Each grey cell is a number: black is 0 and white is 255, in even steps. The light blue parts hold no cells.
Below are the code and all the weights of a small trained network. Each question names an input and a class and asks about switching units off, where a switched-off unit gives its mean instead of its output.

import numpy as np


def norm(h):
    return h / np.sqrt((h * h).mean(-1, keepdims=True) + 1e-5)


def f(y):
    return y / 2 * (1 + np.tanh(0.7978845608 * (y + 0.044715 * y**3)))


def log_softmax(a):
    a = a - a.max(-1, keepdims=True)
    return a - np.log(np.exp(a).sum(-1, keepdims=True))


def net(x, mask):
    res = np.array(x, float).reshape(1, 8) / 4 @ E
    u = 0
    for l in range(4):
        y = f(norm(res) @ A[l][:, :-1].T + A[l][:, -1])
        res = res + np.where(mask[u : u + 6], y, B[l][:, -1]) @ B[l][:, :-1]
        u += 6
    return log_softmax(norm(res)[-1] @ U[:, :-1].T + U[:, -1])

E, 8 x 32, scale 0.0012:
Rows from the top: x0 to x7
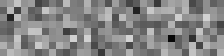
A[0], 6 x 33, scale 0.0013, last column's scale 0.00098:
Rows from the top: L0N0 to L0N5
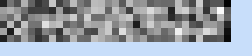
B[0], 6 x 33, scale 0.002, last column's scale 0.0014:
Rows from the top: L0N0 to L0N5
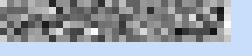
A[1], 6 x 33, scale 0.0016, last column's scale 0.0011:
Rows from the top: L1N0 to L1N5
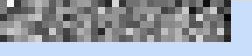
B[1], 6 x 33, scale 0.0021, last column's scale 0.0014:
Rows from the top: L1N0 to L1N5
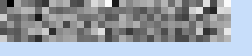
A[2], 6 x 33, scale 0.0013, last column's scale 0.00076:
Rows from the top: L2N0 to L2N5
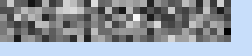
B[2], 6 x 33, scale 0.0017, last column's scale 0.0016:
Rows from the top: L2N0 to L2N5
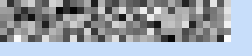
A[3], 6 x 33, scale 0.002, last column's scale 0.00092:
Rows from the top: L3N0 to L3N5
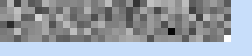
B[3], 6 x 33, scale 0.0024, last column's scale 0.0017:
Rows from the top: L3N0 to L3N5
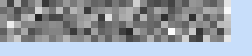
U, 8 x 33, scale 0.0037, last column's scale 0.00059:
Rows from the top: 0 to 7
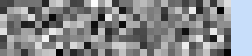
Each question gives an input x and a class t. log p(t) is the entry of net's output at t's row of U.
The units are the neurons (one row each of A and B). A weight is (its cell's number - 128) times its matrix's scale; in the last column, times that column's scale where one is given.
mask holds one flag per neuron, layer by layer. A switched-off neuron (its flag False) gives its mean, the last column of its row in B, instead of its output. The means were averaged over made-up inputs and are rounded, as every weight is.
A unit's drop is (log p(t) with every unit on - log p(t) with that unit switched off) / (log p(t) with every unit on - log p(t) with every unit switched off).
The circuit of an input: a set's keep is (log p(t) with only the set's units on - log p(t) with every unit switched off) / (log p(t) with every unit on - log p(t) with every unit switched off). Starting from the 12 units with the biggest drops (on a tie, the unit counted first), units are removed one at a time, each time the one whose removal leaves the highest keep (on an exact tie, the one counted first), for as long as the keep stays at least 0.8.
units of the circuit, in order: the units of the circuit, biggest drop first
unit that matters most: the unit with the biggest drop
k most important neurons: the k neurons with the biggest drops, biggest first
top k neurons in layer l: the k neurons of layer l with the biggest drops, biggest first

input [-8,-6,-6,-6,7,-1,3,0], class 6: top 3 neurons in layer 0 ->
[L0N4 L0N3 L0N1]
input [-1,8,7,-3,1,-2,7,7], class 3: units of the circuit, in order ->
[L3N0]
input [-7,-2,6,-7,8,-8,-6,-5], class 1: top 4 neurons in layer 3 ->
[L3N1 L3N2 L3N5 L3N3]
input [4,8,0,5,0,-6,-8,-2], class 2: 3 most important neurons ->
[L0N0 L0N5 L2N2]
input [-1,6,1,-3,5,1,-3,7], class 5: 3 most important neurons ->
[L1N4 L2N2 L2N0]
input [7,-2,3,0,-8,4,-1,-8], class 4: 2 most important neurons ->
[L2N0 L1N4]
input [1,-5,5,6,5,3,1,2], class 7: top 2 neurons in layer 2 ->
[L2N1 L2N0]
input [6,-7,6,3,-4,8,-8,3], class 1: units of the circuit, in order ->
[L3N4 L0N2]
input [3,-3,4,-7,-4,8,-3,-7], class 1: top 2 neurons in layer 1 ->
[L1N4 L1N0]
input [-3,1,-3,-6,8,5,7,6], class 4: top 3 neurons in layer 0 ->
[L0N5 L0N0 L0N1]
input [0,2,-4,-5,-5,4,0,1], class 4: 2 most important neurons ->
[L2N0 L0N4]
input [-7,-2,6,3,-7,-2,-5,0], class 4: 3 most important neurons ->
[L2N0 L1N0 L2N4]
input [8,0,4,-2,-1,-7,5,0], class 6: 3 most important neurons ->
[L3N1 L0N2 L3N4]
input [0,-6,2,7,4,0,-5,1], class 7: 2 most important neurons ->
[L2N1 L0N3]
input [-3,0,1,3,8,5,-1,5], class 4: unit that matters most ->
L1N5
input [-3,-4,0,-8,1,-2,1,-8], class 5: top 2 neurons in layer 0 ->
[L0N3 L0N2]
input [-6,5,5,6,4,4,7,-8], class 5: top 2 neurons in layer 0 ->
[L0N5 L0N0]
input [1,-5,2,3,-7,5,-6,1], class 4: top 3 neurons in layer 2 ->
[L2N0 L2N5 L2N4]
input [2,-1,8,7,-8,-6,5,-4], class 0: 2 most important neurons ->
[L0N4 L1N5]
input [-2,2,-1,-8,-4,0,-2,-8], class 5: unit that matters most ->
L1N1
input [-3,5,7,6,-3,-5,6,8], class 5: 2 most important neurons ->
[L1N4 L1N0]
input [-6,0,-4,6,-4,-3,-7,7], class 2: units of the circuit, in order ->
[L0N0 L0N5]
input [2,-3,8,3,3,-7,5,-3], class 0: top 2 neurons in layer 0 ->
[L0N4 L0N2]
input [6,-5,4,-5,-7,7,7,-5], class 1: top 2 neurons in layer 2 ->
[L2N3 L2N1]
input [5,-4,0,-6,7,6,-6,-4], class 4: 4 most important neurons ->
[L1N5 L2N5 L1N2 L3N2]
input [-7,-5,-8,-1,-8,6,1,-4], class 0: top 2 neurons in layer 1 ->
[L1N0 L1N5]
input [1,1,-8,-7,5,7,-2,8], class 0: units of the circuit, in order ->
[L1N0]
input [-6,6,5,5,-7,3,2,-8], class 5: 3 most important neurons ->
[L1N1 L2N2 L3N3]
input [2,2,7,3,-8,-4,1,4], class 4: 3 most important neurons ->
[L2N0 L1N0 L2N4]
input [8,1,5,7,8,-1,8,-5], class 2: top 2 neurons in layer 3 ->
[L3N2 L3N5]
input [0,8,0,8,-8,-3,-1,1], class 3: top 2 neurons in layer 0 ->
[L0N3 L0N1]
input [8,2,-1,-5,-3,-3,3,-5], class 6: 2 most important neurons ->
[L3N1 L1N4]
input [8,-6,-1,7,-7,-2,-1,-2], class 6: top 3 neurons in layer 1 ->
[L1N5 L1N2 L1N3]
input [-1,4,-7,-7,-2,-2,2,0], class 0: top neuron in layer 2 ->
[L2N1]
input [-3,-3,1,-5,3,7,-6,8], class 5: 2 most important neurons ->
[L1N4 L2N5]
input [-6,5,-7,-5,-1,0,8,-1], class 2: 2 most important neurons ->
[L3N2 L0N4]
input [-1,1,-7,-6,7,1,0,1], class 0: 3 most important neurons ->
[L1N0 L2N0 L2N1]
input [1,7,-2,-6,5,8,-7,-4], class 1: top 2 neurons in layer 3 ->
[L3N4 L3N2]
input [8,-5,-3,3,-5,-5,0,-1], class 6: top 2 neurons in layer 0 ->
[L0N3 L0N2]
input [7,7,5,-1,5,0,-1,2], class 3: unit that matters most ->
L3N0
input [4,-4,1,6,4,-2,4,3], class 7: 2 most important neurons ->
[L2N1 L0N3]
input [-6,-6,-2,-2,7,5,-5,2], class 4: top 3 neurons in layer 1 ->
[L1N5 L1N2 L1N3]
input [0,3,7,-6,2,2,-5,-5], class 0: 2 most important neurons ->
[L0N4 L2N1]
